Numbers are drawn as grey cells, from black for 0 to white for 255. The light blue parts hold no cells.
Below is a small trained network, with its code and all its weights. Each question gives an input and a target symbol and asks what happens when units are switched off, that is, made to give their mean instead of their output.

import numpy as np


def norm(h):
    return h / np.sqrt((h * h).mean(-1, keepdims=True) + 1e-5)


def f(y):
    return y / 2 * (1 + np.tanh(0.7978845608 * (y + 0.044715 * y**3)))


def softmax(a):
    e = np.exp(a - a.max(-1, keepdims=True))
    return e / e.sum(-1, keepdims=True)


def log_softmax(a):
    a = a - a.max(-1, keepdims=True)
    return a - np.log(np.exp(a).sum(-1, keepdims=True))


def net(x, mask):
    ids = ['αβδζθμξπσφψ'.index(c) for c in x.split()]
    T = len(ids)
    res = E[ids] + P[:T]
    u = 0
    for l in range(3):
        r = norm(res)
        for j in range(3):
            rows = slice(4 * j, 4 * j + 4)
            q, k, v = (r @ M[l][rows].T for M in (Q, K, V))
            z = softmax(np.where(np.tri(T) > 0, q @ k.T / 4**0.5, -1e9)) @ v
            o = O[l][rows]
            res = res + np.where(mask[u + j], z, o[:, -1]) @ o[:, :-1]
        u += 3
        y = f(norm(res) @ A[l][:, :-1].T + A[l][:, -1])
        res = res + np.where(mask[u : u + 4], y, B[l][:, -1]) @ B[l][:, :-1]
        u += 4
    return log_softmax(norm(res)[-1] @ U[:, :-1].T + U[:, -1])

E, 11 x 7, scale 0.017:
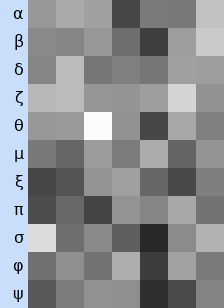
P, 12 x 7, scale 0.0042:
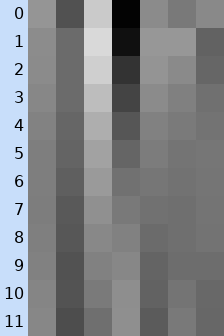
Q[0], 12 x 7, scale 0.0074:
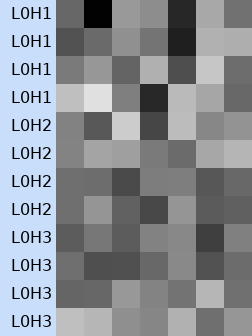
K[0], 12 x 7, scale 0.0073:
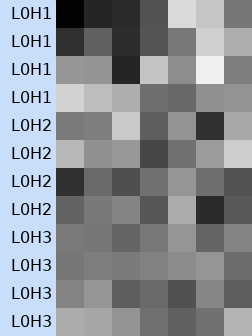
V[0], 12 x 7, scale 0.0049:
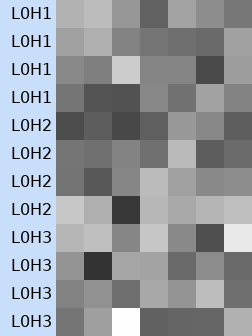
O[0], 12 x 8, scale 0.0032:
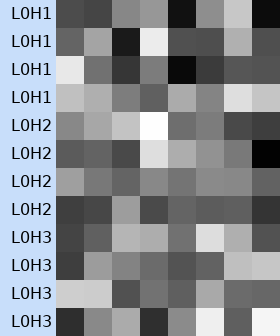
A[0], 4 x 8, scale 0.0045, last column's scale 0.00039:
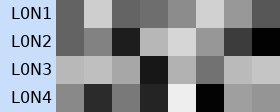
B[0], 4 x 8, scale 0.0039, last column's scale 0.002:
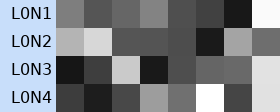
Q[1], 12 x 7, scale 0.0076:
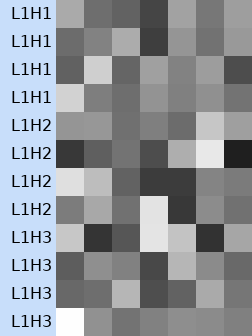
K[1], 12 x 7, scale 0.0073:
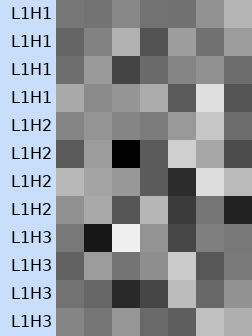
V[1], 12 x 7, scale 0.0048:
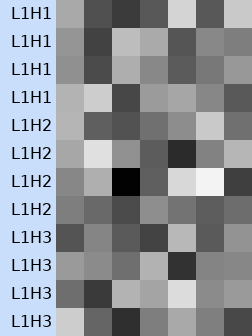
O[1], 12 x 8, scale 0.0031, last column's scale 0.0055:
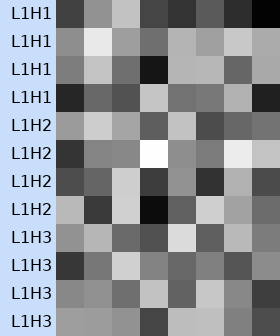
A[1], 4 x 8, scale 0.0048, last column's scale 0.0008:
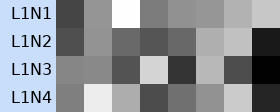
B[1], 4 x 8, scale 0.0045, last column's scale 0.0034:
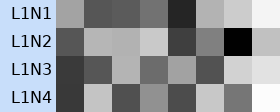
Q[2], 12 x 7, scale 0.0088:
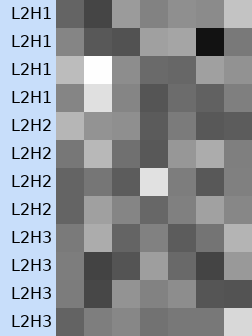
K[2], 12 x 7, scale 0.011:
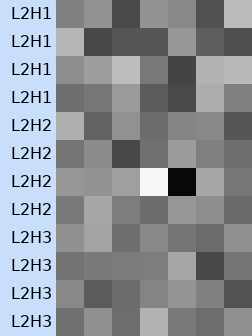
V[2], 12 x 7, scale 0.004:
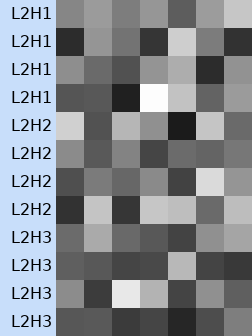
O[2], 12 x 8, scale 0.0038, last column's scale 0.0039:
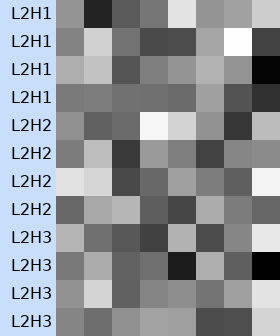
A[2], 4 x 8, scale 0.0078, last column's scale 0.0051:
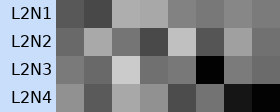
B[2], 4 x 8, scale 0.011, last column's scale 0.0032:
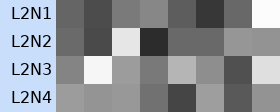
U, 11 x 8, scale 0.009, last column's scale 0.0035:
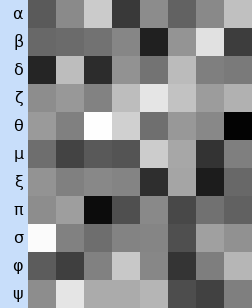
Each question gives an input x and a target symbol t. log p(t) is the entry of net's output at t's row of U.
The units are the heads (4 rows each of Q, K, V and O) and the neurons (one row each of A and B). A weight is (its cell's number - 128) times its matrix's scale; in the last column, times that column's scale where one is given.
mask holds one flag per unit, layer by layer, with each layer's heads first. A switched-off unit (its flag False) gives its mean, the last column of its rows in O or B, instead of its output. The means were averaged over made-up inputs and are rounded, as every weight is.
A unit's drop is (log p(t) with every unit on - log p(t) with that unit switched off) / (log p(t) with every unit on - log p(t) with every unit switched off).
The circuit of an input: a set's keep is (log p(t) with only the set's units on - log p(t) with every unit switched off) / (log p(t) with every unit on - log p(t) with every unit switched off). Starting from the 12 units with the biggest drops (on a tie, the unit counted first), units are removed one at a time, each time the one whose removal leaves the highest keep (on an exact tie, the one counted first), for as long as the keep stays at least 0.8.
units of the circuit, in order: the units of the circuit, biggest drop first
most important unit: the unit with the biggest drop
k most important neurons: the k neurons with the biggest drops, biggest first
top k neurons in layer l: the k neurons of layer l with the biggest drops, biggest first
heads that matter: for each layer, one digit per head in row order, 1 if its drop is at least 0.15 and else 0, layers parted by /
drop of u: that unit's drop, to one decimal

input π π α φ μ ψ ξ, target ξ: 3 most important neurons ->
[L0N3, L1N3, L0N2]
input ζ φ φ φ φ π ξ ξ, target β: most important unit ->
L2H1
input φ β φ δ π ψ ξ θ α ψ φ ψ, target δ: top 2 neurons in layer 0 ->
[L0N1, L0N2]
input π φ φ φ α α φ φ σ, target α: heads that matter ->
110 / 001 / 010
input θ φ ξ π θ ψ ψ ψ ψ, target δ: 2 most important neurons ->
[L1N4, L0N2]
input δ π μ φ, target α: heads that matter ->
100 / 001 / 000
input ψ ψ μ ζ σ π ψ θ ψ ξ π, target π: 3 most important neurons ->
[L0N2, L0N3, L2N3]
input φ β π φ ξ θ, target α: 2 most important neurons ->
[L0N2, L0N3]
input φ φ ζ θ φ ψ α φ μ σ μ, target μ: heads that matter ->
000 / 010 / 000
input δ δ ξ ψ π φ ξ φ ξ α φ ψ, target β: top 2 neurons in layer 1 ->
[L1N4, L1N3]
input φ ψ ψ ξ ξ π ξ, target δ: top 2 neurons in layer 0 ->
[L0N3, L0N4]
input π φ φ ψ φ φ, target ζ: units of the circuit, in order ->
[L0H1, L1H3]
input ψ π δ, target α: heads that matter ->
011 / 010 / 000
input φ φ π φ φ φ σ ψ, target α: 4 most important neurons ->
[L0N2, L2N2, L0N1, L1N4]
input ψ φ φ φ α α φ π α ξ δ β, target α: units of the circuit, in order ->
[L0H1]
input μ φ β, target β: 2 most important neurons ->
[L1N4, L2N3]
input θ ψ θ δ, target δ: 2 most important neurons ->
[L1N2, L1N4]
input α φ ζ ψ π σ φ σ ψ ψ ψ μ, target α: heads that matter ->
100 / 010 / 110
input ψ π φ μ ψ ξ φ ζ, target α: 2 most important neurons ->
[L2N2, L0N2]
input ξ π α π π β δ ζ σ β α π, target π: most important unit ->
L0H3
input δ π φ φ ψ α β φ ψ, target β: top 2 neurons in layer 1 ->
[L1N4, L1N1]
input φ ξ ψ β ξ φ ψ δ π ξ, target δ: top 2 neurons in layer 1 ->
[L1N3, L1N1]
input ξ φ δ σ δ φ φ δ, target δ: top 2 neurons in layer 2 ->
[L2N1, L2N3]
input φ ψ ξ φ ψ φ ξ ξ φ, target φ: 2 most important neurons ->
[L1N3, L2N1]
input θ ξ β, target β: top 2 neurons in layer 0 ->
[L0N3, L0N4]
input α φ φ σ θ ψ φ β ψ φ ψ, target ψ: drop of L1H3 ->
0.0
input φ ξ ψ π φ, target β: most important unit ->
L1H3
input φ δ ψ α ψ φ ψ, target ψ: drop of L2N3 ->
1.0
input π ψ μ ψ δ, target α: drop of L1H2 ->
0.4
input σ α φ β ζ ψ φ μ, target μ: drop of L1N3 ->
0.1
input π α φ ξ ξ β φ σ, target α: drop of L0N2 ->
0.3
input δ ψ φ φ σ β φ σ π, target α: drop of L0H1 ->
1.2
